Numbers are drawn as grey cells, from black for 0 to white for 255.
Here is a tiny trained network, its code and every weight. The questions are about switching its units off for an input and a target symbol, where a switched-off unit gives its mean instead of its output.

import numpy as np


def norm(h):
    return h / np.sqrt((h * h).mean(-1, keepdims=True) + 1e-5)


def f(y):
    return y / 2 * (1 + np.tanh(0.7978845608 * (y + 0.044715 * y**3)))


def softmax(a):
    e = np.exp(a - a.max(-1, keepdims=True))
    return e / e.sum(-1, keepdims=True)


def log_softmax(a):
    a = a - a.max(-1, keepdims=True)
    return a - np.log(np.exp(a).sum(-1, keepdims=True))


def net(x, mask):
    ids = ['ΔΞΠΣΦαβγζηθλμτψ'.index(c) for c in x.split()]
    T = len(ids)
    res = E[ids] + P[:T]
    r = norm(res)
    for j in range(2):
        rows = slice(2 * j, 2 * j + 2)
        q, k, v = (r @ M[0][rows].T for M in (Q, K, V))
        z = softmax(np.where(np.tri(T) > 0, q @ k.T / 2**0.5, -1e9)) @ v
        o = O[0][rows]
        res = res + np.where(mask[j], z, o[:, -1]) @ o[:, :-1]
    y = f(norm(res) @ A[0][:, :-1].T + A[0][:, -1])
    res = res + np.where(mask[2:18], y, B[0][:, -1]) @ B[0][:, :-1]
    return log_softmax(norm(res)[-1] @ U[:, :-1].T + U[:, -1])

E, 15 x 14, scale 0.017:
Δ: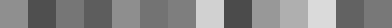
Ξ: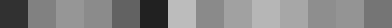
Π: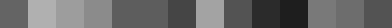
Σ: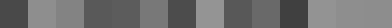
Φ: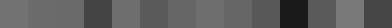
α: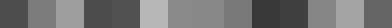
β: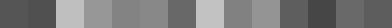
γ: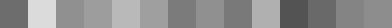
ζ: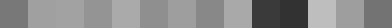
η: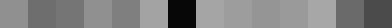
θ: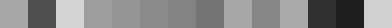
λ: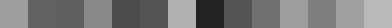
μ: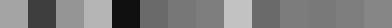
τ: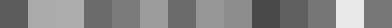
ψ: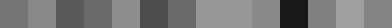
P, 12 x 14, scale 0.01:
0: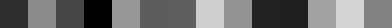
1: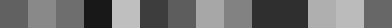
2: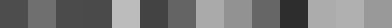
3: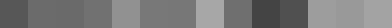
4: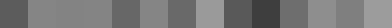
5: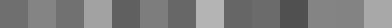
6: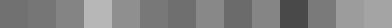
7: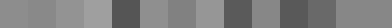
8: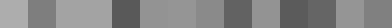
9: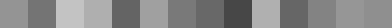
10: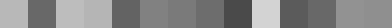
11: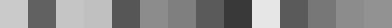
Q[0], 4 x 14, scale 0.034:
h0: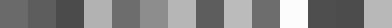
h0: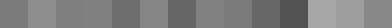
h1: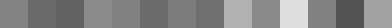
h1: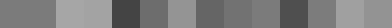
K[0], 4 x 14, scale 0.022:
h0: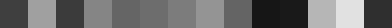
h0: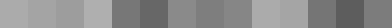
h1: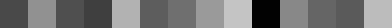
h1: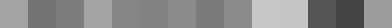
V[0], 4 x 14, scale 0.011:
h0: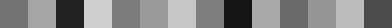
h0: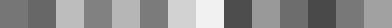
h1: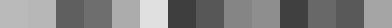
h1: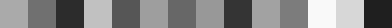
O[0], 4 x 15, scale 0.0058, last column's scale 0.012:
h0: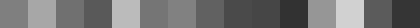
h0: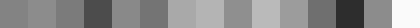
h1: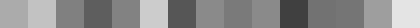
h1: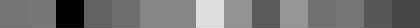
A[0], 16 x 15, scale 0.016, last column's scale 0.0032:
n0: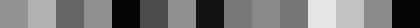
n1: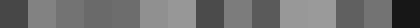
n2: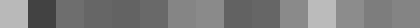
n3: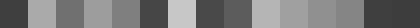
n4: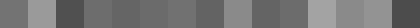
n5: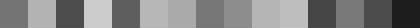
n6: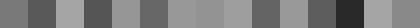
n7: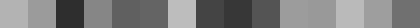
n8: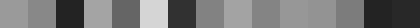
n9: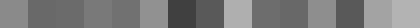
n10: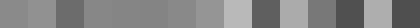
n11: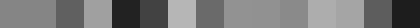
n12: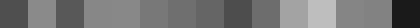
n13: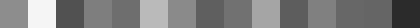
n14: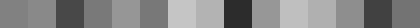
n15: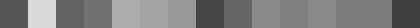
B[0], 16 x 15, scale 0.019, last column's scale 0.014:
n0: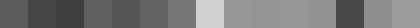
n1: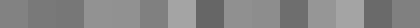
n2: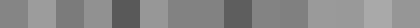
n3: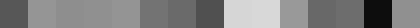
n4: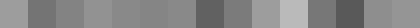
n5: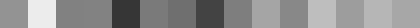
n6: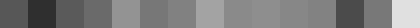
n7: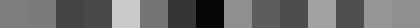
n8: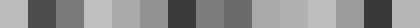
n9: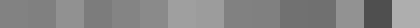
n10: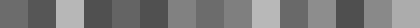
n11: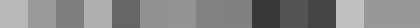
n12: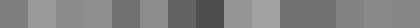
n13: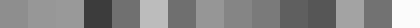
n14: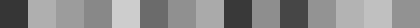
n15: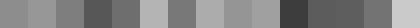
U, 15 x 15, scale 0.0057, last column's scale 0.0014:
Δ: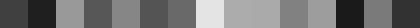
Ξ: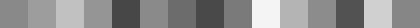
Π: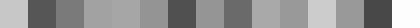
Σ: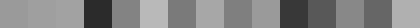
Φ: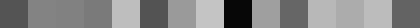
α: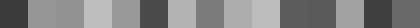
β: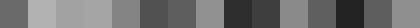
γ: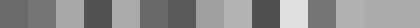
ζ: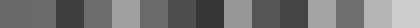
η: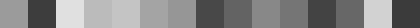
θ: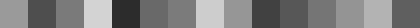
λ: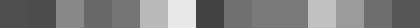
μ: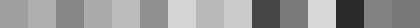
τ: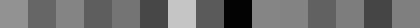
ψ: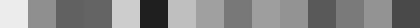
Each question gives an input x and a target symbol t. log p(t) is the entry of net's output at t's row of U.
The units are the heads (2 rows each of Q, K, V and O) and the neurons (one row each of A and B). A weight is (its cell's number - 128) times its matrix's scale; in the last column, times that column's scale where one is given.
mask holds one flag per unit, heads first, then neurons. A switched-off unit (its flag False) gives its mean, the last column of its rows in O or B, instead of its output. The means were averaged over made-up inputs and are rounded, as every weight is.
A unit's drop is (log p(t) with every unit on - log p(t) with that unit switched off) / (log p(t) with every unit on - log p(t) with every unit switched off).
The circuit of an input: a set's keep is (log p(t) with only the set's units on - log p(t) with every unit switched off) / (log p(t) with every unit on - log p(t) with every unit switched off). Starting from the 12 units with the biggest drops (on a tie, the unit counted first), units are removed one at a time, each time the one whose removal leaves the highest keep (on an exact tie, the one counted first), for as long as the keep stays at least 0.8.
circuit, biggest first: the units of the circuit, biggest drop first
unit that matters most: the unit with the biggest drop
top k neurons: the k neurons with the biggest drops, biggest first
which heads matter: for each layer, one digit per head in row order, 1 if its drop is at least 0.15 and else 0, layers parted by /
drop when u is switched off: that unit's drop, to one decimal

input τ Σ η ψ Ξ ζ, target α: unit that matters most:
h1
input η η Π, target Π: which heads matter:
11
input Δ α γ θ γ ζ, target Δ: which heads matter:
10
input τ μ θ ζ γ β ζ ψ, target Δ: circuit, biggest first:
(n6 h0)
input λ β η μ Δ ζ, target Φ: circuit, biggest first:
(h1 n14)
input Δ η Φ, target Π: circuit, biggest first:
(h1 h0 n8)
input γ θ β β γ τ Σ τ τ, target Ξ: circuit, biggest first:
(h0 n5)
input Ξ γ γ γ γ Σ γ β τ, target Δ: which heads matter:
11
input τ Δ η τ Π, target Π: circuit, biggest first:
(h1 n8 h0)
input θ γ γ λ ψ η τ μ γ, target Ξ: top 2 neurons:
(n5 n15)
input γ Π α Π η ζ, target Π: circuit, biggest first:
(h1 n8)
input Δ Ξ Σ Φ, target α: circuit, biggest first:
(h1 n3 n11)
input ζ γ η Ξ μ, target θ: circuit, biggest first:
(n11 h1)
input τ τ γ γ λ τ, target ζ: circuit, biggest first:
(h0 n7 h1)
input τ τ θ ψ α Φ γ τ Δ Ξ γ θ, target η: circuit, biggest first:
(h1 n5 n15)
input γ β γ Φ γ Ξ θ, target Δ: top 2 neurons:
(n6 n13)
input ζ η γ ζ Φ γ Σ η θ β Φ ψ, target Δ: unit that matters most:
h0
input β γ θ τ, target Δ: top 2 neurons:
(n6 n5)
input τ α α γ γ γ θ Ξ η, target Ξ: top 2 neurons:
(n5 n10)
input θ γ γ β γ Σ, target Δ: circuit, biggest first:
(h0 n6)
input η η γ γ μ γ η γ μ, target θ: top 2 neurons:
(n11 n0)
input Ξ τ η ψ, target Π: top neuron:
(n8)
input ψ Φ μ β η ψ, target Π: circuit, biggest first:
(h1 n8 h0)
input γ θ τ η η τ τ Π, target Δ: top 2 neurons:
(n6 n10)
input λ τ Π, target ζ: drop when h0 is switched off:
1.0
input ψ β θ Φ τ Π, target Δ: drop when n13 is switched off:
0.1
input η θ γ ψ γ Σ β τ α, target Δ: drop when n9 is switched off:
0.0
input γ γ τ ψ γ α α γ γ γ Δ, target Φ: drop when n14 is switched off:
0.2
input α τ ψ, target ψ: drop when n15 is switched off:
0.3
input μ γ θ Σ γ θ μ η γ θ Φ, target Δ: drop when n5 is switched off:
0.2
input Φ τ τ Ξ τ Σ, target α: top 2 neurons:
(n3 n11)
